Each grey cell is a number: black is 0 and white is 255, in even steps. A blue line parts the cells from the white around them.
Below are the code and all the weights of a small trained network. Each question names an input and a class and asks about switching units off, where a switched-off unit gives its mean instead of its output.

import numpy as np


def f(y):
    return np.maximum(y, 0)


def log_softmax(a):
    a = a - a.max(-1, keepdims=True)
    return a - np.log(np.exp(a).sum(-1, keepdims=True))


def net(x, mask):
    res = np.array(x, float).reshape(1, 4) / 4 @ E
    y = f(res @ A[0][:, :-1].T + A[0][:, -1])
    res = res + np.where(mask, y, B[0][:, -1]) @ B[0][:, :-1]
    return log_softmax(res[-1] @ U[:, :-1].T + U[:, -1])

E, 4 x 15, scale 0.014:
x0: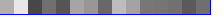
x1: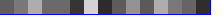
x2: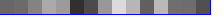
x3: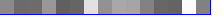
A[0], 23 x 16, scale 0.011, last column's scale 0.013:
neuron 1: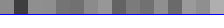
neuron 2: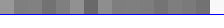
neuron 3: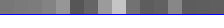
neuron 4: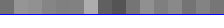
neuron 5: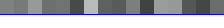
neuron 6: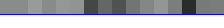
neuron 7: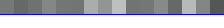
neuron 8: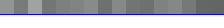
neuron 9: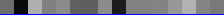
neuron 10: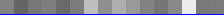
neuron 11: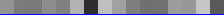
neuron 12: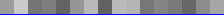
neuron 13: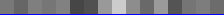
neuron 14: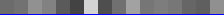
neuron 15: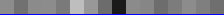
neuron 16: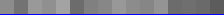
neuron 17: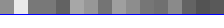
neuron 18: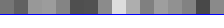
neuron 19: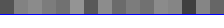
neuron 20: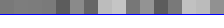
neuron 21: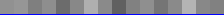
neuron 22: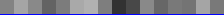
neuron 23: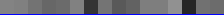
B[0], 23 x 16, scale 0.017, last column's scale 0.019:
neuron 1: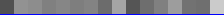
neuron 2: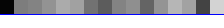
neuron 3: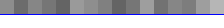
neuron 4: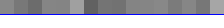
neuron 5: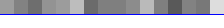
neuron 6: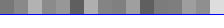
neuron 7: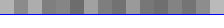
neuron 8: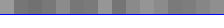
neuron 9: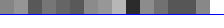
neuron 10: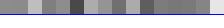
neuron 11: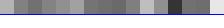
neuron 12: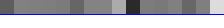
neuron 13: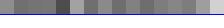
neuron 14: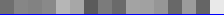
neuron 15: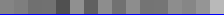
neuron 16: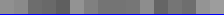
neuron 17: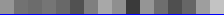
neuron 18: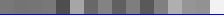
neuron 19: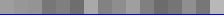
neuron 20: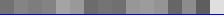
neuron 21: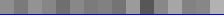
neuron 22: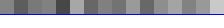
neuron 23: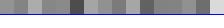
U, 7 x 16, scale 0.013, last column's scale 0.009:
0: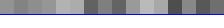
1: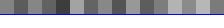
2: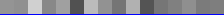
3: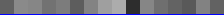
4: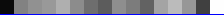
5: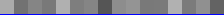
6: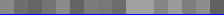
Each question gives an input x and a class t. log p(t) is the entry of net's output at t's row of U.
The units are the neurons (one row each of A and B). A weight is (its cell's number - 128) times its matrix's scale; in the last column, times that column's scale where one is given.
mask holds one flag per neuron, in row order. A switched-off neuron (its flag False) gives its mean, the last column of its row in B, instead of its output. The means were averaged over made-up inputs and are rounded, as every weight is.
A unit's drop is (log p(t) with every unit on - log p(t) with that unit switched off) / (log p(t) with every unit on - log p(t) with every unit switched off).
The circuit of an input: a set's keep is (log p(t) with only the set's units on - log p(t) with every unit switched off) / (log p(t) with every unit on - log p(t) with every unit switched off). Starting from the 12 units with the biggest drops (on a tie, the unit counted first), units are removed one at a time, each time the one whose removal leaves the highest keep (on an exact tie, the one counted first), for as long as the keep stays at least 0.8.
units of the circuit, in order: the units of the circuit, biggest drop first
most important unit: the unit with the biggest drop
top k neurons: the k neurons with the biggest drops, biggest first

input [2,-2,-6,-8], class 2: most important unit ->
neuron 23
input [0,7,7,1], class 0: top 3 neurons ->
(neuron 14; neuron 5; neuron 22)
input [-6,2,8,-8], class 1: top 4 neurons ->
(neuron 18; neuron 13; neuron 10; neuron 3)
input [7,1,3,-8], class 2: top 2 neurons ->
(neuron 23; neuron 6)
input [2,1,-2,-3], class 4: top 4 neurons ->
(neuron 10; neuron 9; neuron 7; neuron 2)
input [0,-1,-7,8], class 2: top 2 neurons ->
(neuron 10; neuron 18)
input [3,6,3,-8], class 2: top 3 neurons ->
(neuron 6; neuron 23; neuron 11)
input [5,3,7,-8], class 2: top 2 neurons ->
(neuron 23; neuron 6)
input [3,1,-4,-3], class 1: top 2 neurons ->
(neuron 9; neuron 22)
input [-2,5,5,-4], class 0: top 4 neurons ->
(neuron 5; neuron 14; neuron 22; neuron 15)
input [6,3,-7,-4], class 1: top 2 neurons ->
(neuron 22; neuron 9)
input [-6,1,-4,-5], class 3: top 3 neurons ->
(neuron 9; neuron 10; neuron 18)
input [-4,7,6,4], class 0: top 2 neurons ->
(neuron 14; neuron 5)
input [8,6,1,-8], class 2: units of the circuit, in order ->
(neuron 23)
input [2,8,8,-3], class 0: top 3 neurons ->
(neuron 5; neuron 14; neuron 22)
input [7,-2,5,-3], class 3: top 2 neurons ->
(neuron 12; neuron 17)
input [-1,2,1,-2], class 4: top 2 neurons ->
(neuron 11; neuron 10)
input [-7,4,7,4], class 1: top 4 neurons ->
(neuron 18; neuron 13; neuron 12; neuron 17)
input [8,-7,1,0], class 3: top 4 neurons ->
(neuron 12; neuron 17; neuron 14; neuron 5)
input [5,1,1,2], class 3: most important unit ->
neuron 17
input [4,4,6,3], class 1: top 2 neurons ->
(neuron 18; neuron 11)
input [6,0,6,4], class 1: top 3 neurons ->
(neuron 18; neuron 9; neuron 13)
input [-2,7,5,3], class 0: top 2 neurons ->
(neuron 14; neuron 5)
